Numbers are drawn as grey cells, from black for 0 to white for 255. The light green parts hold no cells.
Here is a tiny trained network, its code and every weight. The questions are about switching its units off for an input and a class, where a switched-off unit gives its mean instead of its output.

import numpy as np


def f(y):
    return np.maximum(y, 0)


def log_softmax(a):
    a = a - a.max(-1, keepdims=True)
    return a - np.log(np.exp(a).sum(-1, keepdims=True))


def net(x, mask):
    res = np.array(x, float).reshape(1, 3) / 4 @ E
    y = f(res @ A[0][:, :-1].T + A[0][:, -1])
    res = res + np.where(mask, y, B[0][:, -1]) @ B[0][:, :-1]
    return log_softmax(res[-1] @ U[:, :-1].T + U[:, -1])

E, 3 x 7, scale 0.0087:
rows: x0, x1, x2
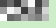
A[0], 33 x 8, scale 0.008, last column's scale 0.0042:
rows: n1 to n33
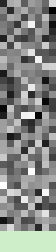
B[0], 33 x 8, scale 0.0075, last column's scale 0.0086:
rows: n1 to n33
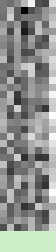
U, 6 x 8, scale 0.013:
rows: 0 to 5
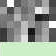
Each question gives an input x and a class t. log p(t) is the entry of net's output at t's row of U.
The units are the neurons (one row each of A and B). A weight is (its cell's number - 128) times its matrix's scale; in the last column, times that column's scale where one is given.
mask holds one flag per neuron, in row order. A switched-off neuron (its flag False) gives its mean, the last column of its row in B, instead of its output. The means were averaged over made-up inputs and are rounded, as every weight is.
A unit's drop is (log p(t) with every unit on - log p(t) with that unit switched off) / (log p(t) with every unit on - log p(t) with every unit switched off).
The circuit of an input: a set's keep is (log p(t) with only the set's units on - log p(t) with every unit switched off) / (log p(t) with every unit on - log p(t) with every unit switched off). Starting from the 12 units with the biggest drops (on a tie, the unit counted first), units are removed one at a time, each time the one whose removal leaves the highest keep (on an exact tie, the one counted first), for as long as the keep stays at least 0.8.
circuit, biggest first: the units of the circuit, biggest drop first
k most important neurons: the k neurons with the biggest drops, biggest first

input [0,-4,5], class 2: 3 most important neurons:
n27, n23, n28
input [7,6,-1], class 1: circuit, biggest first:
n17
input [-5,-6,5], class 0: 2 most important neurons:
n14, n29
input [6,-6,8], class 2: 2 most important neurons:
n27, n23
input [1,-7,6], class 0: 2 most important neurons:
n14, n20
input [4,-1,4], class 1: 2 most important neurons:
n17, n1
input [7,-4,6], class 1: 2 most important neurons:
n17, n4
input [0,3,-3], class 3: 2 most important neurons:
n27, n23
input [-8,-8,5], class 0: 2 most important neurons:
n29, n14
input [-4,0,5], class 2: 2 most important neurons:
n17, n27
